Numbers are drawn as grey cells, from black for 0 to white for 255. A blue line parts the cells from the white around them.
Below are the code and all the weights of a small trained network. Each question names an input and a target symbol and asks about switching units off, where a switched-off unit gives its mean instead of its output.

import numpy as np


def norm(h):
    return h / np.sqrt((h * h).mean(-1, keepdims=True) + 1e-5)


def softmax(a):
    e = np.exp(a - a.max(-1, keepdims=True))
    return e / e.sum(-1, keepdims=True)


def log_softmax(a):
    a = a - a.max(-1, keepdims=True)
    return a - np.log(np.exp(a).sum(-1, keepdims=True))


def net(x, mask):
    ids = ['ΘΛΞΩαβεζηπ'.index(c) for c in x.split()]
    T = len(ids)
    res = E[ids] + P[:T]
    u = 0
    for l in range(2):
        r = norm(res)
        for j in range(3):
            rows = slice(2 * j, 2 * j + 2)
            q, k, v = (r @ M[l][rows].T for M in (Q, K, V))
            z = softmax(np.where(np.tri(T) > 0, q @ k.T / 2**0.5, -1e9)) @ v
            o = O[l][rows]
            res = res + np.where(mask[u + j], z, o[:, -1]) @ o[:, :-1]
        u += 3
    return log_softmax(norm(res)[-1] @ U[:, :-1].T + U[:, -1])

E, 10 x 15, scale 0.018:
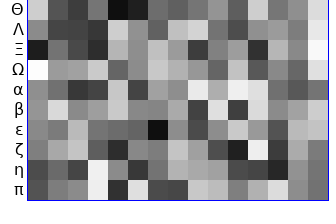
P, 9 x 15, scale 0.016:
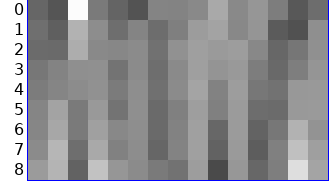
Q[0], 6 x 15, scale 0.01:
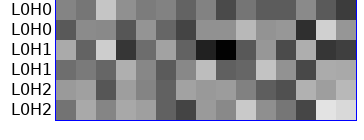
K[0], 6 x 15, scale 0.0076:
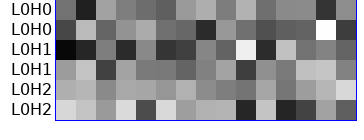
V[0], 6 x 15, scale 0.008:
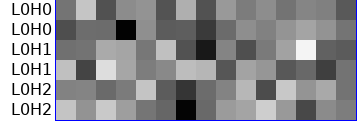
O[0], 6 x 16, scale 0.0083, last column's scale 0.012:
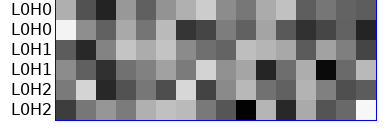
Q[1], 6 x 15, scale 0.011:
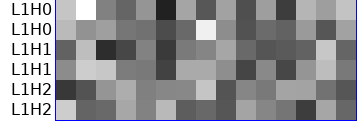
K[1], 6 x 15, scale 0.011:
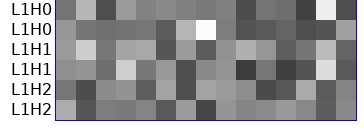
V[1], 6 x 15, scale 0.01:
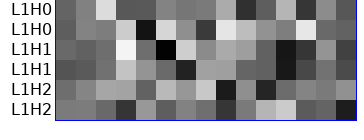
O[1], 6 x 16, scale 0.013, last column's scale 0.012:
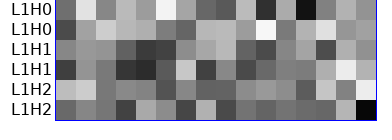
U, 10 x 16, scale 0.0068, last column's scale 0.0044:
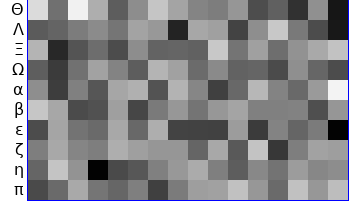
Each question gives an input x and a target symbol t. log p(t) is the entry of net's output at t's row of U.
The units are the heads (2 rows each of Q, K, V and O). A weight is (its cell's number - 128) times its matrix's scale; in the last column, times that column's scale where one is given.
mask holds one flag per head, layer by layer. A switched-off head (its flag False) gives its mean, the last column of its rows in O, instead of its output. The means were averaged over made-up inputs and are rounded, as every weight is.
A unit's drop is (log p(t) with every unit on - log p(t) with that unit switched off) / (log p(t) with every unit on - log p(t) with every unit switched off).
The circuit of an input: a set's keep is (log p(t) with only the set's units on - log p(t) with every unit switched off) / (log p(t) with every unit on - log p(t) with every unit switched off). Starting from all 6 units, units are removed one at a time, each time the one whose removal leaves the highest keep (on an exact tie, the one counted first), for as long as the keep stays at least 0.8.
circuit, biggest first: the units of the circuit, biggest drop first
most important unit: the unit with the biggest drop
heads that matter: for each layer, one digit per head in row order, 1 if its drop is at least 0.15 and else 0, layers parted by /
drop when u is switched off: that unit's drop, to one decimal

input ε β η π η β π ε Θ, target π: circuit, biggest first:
(L0H1 L1H0)
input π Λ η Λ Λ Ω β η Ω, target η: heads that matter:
000 / 010
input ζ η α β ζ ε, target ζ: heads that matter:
000 / 100
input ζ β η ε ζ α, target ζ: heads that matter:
110 / 100
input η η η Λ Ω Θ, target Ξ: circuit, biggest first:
(L0H2 L1H0 L1H1)
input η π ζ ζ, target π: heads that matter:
010 / 100
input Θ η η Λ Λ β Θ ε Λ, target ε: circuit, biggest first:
(L0H2 L1H0 L0H1)
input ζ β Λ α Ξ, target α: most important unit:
L0H0
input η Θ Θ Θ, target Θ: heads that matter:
111 / 011
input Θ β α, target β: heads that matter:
001 / 010
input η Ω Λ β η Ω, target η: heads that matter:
100 / 010
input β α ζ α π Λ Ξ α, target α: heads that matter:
110 / 001
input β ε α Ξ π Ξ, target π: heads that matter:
010 / 100
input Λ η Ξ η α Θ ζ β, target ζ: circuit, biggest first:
(L1H0)
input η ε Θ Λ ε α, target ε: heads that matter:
001 / 000
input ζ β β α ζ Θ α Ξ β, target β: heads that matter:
001 / 110
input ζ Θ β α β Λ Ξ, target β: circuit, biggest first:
(L1H1 L0H2)
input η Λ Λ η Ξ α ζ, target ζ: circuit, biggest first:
(L0H1 L1H0 L0H0 L1H1)
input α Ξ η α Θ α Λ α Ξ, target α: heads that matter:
001 / 001
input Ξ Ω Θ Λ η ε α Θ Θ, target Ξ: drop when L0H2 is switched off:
0.6
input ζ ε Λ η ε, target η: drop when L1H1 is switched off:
0.1
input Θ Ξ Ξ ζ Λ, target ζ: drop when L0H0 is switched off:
0.0
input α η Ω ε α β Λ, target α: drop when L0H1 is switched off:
0.8
